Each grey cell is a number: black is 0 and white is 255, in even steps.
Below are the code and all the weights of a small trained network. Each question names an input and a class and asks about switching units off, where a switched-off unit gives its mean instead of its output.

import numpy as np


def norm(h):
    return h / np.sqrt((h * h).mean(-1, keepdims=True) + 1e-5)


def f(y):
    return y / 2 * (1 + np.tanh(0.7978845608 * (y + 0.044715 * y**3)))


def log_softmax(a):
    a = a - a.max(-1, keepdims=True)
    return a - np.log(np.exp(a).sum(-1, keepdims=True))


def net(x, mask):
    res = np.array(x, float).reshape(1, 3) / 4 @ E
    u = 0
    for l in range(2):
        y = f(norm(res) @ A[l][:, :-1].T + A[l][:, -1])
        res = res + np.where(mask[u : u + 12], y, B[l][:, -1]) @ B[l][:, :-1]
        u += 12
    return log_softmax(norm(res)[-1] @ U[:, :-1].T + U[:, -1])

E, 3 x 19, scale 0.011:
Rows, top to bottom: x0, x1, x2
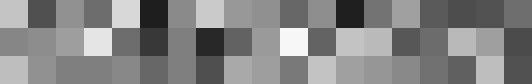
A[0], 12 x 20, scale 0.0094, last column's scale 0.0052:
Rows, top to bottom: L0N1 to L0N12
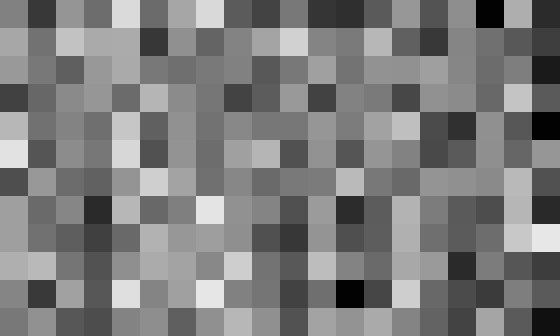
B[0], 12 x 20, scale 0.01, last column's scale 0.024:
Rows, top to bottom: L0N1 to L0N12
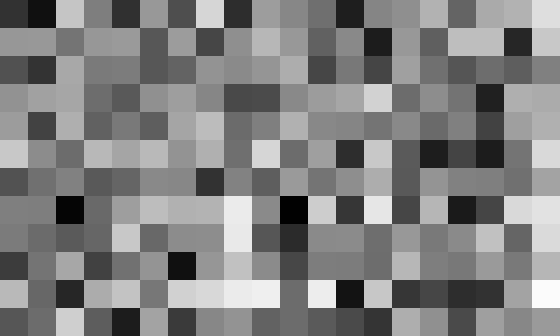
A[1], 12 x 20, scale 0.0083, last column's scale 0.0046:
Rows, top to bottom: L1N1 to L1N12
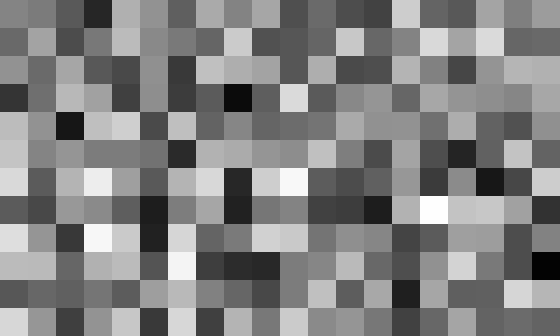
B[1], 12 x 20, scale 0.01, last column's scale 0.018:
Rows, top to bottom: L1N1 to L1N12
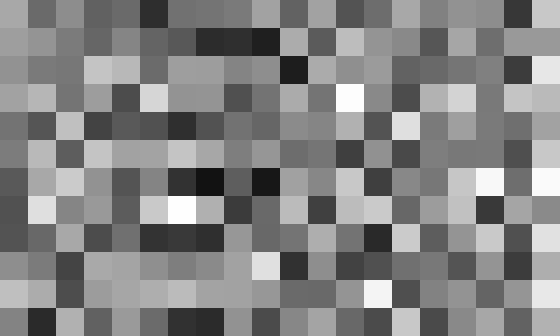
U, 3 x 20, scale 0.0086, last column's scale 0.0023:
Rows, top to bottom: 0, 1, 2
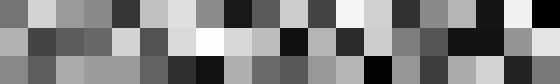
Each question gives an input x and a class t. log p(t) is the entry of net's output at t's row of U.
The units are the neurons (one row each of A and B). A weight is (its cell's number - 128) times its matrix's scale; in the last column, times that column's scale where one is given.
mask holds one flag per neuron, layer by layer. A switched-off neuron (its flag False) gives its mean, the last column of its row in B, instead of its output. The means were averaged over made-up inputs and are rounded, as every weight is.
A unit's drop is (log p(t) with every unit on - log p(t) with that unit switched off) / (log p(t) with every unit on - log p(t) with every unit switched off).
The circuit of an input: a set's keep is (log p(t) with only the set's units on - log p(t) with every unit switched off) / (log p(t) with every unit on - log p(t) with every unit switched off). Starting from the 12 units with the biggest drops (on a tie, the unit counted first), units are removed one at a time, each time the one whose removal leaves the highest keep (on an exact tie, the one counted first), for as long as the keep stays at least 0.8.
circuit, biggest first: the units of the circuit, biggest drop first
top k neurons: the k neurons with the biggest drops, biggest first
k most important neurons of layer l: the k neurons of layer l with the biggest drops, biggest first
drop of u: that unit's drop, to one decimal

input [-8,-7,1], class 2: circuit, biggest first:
L0N11
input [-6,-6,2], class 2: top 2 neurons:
L0N11, L0N8
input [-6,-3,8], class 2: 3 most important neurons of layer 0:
L0N11, L0N8, L0N6
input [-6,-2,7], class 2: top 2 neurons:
L0N11, L0N1
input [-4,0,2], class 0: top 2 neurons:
L0N11, L0N2
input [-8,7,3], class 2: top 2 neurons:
L0N1, L0N10
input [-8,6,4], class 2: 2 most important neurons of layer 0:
L0N1, L0N10
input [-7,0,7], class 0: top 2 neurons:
L0N11, L0N9
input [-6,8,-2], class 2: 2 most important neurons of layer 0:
L0N1, L0N10
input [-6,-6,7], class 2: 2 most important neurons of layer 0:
L0N11, L0N8
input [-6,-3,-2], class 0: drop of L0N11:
0.2
